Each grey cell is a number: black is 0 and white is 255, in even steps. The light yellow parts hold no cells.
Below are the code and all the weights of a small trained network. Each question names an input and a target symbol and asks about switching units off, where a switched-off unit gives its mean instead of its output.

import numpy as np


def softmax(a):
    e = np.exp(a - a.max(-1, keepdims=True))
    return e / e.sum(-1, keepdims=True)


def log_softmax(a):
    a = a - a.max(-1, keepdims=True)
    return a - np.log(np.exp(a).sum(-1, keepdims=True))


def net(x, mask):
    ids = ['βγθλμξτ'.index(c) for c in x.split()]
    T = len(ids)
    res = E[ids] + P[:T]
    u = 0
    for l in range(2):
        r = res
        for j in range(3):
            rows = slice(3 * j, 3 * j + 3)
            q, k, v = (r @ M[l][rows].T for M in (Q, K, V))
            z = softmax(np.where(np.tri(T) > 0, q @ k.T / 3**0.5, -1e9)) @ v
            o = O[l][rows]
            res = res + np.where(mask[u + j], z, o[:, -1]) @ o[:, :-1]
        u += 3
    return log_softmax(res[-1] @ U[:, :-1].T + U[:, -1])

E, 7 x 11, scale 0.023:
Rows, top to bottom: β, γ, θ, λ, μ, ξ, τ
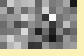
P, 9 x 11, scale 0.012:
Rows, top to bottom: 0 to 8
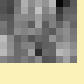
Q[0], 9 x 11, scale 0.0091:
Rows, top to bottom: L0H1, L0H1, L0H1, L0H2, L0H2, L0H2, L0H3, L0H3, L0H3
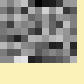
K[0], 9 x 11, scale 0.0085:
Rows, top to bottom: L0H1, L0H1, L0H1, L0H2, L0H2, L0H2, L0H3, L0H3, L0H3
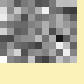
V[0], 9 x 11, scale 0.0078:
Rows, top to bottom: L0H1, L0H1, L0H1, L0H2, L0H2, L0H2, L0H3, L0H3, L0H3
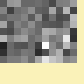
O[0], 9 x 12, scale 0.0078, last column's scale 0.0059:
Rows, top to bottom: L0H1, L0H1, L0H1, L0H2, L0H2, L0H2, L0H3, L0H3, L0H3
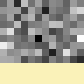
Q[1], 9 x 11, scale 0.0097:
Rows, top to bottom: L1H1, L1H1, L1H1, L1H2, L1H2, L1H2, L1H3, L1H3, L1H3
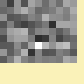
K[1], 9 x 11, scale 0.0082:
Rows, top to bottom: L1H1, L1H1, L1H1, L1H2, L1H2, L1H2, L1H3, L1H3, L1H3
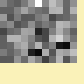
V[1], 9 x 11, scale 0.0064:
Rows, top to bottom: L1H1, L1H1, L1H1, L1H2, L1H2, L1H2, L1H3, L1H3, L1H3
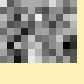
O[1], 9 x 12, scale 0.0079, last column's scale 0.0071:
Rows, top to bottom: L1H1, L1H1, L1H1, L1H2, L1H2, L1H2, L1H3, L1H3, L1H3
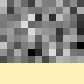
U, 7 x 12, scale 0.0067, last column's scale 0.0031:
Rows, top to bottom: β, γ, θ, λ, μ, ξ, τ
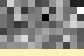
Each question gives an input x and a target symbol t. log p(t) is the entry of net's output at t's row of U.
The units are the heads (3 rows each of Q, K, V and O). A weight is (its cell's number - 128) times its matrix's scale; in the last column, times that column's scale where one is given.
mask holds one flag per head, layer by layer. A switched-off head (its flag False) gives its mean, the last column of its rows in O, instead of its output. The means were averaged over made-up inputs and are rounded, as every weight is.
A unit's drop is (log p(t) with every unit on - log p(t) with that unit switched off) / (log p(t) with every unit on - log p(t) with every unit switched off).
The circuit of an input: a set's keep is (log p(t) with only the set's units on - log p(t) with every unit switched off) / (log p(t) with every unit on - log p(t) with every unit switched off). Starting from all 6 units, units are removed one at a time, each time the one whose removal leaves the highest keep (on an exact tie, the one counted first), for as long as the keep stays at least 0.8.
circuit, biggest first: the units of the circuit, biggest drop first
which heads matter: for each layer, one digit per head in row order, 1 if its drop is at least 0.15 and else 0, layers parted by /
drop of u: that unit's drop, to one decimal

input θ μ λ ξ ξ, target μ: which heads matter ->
111 / 000
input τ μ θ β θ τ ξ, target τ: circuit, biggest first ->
[L1H3]
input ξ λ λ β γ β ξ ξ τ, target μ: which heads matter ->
001 / 000
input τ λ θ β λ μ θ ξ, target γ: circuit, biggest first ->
[L0H2, L1H1, L0H3]
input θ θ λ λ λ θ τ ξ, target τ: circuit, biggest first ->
[L1H3, L0H1]
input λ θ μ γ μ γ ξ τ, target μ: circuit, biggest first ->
[L0H3, L0H1]
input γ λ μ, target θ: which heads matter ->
000 / 001
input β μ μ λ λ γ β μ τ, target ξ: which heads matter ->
001 / 000
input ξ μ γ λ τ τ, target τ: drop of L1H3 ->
0.9
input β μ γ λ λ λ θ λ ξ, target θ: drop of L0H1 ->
0.1
